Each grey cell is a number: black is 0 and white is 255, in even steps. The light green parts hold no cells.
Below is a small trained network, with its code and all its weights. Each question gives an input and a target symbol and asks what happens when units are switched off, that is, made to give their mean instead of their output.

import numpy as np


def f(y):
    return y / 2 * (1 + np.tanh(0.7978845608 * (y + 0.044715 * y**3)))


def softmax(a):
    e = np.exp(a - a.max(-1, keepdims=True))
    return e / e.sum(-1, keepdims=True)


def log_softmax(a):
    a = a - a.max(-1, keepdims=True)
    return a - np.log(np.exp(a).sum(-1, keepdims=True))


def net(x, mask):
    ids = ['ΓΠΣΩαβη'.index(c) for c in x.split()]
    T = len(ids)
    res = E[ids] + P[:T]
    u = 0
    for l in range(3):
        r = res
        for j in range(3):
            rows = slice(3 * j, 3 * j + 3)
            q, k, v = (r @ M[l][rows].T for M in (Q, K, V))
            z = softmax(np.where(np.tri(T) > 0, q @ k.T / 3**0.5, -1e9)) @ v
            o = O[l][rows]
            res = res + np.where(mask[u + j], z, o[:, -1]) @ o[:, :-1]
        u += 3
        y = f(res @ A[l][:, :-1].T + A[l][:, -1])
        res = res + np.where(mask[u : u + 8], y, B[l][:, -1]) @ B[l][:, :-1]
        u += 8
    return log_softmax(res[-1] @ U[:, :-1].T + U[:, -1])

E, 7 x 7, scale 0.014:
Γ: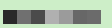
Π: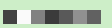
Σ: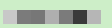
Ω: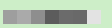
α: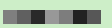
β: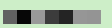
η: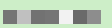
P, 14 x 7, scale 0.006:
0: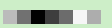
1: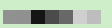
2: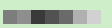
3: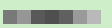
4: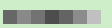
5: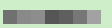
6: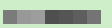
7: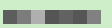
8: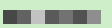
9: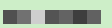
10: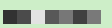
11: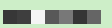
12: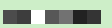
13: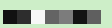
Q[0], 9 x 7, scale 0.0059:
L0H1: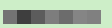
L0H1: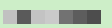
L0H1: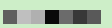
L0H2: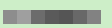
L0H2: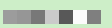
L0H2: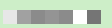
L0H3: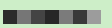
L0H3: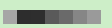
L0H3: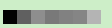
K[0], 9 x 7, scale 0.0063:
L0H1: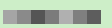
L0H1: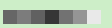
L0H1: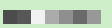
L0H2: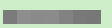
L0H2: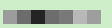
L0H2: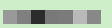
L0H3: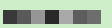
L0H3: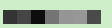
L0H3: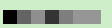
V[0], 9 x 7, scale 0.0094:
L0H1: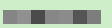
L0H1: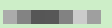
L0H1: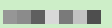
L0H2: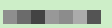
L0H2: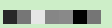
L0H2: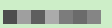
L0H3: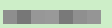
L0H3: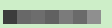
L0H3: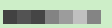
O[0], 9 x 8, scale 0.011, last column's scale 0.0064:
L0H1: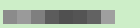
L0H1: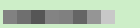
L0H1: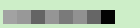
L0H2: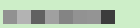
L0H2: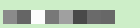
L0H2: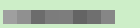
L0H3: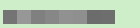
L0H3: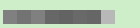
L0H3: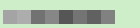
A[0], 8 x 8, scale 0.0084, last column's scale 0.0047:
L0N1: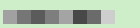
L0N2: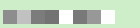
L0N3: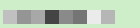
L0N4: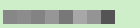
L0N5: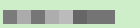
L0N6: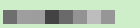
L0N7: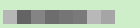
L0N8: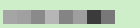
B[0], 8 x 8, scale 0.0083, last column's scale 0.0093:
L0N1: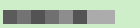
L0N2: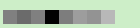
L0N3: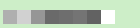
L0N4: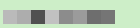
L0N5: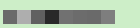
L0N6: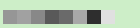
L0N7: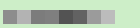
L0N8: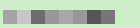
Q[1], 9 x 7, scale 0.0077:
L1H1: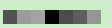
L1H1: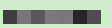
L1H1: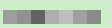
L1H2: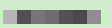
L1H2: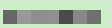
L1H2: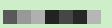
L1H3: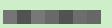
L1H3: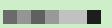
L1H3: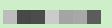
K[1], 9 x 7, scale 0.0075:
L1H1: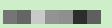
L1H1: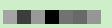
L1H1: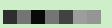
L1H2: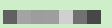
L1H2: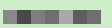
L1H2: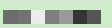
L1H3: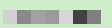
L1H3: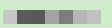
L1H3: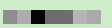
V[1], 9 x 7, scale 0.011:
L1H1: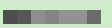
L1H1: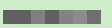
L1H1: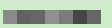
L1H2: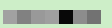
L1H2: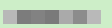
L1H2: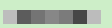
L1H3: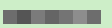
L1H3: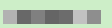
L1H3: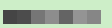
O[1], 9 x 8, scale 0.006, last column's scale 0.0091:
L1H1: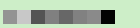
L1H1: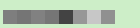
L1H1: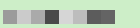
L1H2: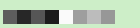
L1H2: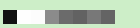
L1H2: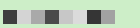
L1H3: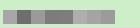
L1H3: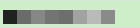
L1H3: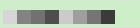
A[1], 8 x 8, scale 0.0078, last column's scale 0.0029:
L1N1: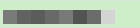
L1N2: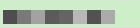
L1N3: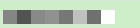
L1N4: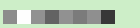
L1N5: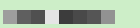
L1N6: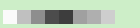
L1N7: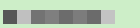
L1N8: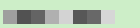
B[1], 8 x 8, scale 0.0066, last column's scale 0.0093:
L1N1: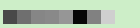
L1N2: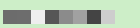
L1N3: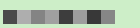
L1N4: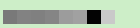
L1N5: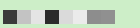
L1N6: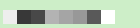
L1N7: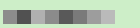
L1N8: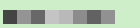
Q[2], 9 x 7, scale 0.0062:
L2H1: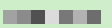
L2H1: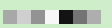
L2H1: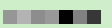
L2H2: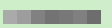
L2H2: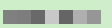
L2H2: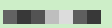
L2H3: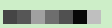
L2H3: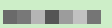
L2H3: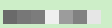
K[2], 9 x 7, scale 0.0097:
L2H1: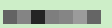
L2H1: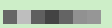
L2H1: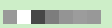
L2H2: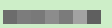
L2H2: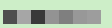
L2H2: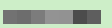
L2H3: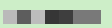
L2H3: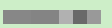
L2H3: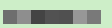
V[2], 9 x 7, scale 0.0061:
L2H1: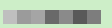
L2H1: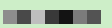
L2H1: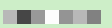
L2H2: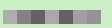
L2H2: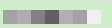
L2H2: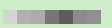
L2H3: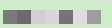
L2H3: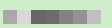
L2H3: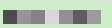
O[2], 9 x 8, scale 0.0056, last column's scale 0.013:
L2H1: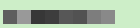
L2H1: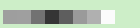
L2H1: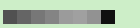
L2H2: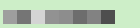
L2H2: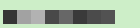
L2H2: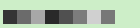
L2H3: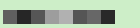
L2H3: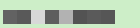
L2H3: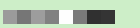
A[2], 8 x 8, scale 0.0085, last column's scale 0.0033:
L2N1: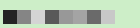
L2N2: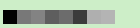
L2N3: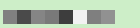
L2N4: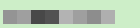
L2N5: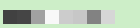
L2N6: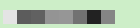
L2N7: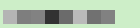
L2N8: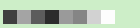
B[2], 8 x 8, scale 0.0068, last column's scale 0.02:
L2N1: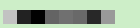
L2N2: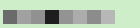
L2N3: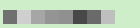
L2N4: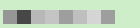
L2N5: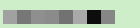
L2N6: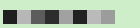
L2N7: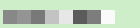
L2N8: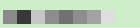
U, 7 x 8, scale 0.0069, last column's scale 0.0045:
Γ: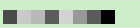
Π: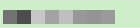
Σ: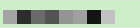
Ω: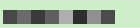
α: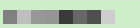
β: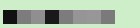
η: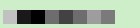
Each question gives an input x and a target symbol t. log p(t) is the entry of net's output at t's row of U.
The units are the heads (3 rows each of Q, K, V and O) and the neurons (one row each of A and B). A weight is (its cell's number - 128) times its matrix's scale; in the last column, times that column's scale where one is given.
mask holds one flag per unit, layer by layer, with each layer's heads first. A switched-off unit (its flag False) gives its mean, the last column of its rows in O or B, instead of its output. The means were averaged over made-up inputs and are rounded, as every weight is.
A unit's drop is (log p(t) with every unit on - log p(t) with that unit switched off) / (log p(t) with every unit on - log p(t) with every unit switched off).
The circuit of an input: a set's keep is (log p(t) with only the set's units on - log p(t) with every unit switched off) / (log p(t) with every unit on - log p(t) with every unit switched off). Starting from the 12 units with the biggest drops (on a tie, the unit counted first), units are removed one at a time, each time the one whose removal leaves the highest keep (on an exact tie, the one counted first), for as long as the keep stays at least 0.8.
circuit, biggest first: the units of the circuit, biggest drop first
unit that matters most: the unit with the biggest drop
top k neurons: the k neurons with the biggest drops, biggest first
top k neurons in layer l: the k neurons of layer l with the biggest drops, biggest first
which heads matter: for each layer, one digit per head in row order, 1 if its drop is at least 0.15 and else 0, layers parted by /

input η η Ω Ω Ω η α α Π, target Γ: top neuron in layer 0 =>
L0N6
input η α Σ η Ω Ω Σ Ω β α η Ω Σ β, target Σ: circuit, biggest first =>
L2N1, L0H2
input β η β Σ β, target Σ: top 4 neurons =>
L2N1, L1N3, L1N2, L0N6
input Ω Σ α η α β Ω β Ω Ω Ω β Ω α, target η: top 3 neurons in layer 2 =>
L2N7, L2N3, L2N2
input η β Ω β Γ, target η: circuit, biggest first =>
L1H2, L0H3, L0H2
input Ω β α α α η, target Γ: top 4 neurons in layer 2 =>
L2N6, L2N7, L2N1, L2N8
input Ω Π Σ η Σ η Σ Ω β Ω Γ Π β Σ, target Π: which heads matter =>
010 / 111 / 100
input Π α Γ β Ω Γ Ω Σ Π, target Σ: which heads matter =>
000 / 100 / 000
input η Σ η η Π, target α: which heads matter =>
000 / 010 / 000
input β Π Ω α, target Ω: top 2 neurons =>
L0N2, L1N1
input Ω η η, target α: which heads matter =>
010 / 010 / 000
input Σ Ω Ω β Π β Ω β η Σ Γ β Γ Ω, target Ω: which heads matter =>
000 / 011 / 000
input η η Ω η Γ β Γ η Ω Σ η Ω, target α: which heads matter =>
010 / 001 / 000
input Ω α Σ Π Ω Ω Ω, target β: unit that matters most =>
L1H2
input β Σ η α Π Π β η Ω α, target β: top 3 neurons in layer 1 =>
L1N5, L1N6, L1N4
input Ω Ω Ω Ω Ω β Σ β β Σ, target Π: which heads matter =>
000 / 011 / 100
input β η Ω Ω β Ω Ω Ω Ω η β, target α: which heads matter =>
010 / 010 / 000
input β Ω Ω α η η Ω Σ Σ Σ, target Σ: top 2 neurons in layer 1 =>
L1N4, L1N6
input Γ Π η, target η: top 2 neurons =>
L0N2, L2N3
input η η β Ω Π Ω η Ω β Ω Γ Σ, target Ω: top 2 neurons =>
L2N6, L0N7
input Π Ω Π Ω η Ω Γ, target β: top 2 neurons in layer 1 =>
L1N6, L1N5
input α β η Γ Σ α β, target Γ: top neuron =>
L2N3
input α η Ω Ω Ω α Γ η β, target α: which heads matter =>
000 / 000 / 000
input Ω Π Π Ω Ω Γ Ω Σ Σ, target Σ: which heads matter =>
010 / 110 / 000
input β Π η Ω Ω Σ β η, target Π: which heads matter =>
000 / 001 / 000
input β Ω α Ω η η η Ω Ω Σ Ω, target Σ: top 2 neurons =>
L2N1, L1N4
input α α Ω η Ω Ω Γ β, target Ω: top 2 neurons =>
L2N6, L1N6
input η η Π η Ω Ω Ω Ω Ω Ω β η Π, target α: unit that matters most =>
L0H2
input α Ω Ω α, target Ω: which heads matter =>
100 / 111 / 110
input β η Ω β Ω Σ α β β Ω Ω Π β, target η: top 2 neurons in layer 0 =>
L0N7, L0N6
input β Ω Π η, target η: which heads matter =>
010 / 110 / 000
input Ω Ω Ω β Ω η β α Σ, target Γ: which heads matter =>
010 / 111 / 000
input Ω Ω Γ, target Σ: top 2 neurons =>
L2N5, L0N3
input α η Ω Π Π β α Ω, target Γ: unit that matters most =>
L1N6
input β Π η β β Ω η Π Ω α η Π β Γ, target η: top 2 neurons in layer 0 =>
L0N3, L0N1
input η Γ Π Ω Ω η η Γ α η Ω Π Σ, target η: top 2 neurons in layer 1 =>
L1N2, L1N4
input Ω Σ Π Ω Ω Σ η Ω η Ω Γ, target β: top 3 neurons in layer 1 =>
L1N6, L1N5, L1N2
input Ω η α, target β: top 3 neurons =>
L1N5, L0N2, L1N6
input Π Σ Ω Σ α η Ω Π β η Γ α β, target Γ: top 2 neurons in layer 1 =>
L1N2, L1N6
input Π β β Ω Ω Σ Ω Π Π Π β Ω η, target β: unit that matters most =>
L0N3
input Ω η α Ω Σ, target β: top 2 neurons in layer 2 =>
L2N2, L2N7
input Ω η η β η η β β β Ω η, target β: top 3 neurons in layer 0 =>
L0N3, L0N1, L0N6
